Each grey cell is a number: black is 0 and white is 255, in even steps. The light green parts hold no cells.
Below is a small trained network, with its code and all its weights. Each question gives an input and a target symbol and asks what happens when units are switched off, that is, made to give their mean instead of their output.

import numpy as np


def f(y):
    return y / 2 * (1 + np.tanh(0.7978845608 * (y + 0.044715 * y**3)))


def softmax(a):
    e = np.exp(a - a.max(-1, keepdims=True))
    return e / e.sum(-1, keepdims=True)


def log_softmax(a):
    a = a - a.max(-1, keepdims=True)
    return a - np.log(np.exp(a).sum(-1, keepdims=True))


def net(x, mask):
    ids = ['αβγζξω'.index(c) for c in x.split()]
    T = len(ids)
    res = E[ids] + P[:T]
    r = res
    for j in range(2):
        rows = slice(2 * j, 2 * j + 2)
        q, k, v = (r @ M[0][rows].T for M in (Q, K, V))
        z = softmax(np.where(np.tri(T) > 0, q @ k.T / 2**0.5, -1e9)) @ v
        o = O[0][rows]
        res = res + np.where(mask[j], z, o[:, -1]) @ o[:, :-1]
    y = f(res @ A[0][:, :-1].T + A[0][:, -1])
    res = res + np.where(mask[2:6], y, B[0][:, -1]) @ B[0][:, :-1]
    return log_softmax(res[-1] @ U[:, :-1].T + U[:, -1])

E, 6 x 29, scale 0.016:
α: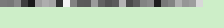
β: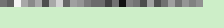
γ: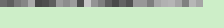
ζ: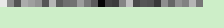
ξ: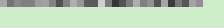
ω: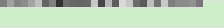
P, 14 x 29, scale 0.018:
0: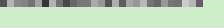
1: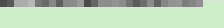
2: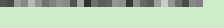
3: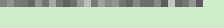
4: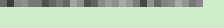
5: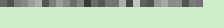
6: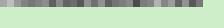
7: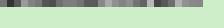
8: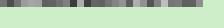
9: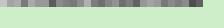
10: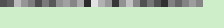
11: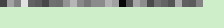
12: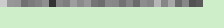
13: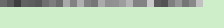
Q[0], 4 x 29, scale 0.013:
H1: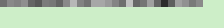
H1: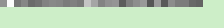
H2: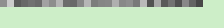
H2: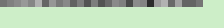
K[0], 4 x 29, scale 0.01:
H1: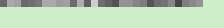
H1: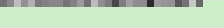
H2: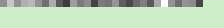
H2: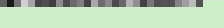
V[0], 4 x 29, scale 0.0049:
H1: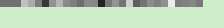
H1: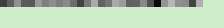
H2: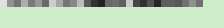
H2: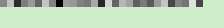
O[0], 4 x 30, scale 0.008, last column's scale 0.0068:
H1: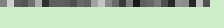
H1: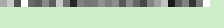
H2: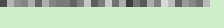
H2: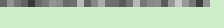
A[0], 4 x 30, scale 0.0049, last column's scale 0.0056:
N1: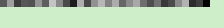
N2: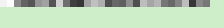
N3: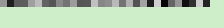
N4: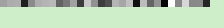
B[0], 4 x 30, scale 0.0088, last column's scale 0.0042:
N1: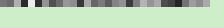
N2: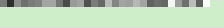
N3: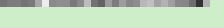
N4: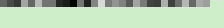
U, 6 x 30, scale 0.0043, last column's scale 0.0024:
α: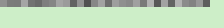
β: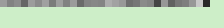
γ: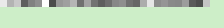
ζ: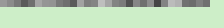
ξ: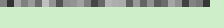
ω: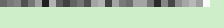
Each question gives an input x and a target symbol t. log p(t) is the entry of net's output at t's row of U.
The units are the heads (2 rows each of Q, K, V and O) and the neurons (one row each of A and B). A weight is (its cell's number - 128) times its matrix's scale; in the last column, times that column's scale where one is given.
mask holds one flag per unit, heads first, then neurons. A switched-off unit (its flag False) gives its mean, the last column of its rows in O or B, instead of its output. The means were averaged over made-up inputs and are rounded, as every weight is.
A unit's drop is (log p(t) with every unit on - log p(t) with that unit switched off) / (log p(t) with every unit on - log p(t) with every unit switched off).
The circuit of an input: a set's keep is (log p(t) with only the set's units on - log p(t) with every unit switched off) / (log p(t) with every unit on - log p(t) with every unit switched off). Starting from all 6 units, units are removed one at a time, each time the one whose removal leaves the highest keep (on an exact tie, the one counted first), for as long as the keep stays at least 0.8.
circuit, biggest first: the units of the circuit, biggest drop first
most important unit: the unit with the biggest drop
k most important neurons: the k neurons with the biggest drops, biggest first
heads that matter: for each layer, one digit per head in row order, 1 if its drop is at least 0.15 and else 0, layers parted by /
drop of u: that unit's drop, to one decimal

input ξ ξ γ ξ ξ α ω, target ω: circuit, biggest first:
(H1 N4)
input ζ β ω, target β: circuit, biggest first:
(H2 H1)
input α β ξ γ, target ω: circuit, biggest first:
(H1 H2)
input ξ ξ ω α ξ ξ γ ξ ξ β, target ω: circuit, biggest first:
(H1 N4)
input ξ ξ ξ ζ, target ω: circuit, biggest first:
(N4 H1)
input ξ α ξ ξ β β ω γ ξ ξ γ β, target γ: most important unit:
N3
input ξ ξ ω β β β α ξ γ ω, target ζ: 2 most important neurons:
(N2 N4)
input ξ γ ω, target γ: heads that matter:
11
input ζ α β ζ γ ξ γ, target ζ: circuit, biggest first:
(H1 N2)
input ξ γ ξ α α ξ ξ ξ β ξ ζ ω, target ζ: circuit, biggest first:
(H2 H1)
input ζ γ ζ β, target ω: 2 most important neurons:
(N4 N3)
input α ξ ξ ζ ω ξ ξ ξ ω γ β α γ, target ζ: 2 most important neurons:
(N4 N3)
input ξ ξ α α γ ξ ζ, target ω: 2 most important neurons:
(N4 N3)
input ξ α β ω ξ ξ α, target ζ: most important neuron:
(N2)
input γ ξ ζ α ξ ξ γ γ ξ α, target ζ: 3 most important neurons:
(N4 N2 N1)
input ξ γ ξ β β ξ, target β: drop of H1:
0.2
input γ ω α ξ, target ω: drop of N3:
0.2
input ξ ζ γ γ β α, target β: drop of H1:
0.2
